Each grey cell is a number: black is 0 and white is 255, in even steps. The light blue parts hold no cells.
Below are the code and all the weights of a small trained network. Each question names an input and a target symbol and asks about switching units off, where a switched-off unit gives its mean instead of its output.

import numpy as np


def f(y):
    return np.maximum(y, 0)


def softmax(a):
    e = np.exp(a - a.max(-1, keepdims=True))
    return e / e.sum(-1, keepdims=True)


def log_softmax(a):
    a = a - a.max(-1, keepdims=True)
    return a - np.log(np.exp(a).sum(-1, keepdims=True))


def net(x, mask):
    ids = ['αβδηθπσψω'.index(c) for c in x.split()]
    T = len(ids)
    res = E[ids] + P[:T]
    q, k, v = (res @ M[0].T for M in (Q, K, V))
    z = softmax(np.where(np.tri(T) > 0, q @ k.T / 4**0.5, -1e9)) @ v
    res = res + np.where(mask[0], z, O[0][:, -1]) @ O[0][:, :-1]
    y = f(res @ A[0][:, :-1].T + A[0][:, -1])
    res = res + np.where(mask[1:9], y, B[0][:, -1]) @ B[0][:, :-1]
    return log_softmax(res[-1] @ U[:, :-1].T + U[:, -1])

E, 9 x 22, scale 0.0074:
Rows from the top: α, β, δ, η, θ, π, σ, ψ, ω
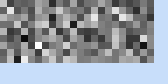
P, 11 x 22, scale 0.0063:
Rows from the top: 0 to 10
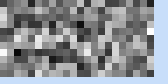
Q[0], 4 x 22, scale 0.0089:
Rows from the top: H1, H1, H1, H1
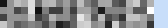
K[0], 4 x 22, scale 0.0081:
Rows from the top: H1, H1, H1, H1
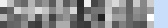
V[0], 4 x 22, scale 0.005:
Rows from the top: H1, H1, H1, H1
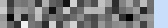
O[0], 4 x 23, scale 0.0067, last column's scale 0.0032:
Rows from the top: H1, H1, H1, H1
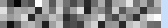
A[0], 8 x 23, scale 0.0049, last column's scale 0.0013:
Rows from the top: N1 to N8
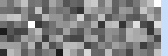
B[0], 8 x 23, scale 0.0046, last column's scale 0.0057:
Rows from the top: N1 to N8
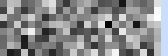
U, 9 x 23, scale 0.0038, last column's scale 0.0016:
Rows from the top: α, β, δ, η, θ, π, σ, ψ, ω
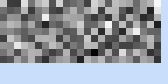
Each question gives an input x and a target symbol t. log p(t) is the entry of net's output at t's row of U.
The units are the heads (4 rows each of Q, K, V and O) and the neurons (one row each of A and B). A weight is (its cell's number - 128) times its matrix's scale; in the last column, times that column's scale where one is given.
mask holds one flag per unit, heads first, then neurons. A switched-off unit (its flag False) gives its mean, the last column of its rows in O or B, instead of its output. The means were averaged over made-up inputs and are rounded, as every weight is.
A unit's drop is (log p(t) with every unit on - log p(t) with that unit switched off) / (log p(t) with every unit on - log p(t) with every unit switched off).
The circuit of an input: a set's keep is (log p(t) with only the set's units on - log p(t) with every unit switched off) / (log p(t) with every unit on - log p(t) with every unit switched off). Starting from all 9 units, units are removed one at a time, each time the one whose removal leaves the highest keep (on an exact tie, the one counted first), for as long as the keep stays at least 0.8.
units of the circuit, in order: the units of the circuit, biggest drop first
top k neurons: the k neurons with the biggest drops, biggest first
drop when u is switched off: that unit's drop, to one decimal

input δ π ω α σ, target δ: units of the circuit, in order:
(H1 N7)
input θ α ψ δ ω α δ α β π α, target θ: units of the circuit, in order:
(H1 N6)
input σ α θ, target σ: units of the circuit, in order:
(H1 N1)
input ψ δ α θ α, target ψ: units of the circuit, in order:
(H1 N5)
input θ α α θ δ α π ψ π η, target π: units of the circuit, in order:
(H1 N2)
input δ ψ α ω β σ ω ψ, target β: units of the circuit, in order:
(H1 N8)
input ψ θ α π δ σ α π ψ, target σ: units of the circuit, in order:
(H1 N4)
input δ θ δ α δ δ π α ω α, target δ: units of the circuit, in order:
(H1 N7)
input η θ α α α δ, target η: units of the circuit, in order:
(H1 N3)
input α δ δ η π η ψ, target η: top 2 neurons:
(N3 N7)
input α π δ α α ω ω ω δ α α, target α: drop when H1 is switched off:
0.8
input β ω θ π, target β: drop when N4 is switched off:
0.0
